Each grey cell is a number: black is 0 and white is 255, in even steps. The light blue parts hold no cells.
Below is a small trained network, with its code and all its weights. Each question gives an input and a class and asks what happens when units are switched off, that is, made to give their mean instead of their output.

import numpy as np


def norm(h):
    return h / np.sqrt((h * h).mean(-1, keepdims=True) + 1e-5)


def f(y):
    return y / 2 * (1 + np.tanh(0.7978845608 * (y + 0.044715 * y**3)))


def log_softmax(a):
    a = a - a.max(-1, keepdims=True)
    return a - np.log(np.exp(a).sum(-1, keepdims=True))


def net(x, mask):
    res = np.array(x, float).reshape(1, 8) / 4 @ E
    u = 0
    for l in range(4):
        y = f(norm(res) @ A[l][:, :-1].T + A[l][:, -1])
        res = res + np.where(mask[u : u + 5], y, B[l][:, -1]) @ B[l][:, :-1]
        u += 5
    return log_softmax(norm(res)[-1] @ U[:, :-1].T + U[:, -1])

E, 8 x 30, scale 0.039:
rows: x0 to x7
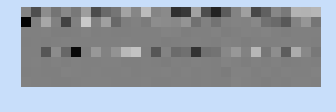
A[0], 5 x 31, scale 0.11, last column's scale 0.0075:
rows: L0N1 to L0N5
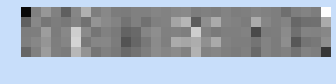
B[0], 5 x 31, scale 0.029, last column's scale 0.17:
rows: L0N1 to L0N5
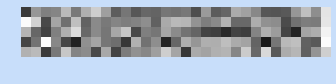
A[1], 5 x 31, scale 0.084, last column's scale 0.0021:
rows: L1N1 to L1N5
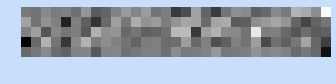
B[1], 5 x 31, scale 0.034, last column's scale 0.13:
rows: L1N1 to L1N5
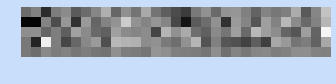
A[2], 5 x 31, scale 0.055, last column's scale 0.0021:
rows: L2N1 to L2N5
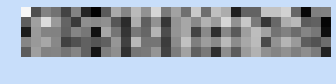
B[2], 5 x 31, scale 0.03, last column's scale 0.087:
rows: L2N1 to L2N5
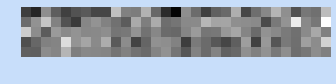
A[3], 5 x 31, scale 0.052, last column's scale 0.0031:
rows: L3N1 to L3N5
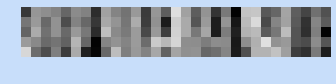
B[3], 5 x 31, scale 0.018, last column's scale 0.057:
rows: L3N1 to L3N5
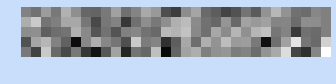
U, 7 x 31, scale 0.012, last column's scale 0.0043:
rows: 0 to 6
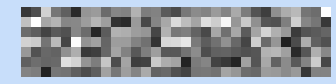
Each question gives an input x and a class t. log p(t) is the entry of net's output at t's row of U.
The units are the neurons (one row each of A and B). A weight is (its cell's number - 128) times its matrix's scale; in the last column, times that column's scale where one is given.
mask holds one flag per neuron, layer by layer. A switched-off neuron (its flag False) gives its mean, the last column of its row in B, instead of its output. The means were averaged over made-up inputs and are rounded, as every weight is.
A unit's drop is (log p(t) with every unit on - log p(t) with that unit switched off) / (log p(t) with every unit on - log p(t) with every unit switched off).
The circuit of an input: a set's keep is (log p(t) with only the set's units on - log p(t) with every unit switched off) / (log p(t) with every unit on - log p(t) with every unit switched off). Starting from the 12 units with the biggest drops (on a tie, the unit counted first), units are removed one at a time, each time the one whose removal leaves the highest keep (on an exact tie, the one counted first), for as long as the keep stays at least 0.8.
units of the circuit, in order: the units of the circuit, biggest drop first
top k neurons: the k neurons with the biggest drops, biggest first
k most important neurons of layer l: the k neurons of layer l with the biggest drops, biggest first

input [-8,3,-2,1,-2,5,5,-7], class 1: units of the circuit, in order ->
(L0N4 L0N2)
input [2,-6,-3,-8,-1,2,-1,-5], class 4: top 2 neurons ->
(L0N4 L0N1)
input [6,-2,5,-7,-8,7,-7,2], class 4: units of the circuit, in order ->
(L0N3)
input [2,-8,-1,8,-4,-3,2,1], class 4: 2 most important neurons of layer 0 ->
(L0N3 L0N1)
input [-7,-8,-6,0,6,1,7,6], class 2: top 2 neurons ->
(L0N1 L1N2)
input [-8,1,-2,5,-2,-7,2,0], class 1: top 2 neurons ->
(L0N4 L0N2)
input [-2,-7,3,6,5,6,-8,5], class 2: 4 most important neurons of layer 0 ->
(L0N4 L0N1 L0N3 L0N5)
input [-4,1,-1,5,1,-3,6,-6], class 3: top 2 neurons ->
(L0N2 L1N3)
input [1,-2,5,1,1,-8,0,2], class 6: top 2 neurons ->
(L0N4 L0N1)
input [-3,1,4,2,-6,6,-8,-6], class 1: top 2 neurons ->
(L0N4 L0N5)
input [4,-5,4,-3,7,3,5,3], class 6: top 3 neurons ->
(L0N4 L0N2 L0N1)
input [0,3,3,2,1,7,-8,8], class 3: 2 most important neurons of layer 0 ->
(L0N4 L0N5)
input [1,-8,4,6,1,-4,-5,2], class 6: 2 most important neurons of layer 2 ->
(L2N2 L2N4)
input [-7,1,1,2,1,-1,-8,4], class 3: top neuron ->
(L0N2)
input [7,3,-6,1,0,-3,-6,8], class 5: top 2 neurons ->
(L0N4 L0N2)
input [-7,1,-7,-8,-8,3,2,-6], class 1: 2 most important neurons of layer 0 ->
(L0N4 L0N5)
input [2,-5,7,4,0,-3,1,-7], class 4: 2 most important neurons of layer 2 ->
(L2N2 L2N4)
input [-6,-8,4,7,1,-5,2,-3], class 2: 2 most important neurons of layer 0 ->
(L0N1 L0N2)
